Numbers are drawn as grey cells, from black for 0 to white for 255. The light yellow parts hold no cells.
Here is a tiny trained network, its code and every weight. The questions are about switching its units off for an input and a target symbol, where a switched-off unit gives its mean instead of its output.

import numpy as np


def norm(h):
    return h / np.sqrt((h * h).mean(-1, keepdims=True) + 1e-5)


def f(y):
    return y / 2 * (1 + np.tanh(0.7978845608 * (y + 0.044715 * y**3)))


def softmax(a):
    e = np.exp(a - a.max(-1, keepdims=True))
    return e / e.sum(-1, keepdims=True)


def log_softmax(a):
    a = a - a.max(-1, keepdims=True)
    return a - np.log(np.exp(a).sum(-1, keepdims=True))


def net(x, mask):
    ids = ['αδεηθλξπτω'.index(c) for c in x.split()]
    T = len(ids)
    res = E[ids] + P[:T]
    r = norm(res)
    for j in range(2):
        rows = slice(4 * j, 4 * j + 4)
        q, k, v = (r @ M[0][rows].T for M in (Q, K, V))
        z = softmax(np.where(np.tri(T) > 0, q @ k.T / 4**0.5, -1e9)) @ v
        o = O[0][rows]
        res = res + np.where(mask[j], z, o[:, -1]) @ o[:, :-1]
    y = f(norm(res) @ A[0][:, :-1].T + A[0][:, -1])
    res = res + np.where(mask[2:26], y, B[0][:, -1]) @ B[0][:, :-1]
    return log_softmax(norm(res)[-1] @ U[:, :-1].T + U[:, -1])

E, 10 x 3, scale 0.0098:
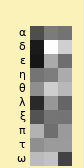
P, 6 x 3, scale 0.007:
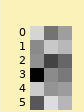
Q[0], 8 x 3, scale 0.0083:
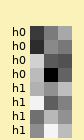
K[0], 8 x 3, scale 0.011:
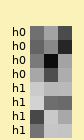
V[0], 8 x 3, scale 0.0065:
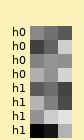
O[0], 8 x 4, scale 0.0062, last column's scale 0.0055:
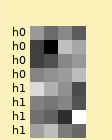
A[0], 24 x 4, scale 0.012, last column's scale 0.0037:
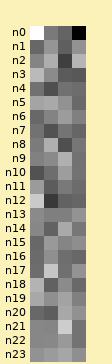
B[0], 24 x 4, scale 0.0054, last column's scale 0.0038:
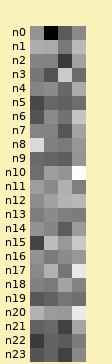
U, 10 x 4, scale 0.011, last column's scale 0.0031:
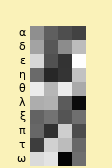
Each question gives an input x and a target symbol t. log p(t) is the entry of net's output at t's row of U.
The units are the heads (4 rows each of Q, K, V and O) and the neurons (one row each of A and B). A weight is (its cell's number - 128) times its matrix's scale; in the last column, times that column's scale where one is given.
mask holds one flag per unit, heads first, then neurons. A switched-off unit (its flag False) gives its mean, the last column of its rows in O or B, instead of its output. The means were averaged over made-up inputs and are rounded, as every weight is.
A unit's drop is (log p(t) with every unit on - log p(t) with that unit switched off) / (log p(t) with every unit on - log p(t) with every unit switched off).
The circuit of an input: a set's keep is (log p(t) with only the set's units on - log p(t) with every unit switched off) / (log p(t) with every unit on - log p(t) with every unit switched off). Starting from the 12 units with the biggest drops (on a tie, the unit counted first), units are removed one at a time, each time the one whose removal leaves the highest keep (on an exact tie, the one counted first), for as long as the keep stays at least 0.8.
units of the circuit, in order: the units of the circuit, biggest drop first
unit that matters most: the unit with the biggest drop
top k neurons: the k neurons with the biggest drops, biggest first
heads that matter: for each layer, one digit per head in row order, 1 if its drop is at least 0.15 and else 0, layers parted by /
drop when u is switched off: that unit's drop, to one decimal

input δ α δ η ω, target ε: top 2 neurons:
n0, n2
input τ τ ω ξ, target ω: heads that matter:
11
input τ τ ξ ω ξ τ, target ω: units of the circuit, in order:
h0, n2
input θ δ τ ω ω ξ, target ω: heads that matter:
10
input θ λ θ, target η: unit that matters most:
h1
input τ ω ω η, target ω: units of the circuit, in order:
h0, h1
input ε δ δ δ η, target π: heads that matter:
10
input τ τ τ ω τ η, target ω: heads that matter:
10
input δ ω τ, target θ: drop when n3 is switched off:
0.0
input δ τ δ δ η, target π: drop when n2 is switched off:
0.1
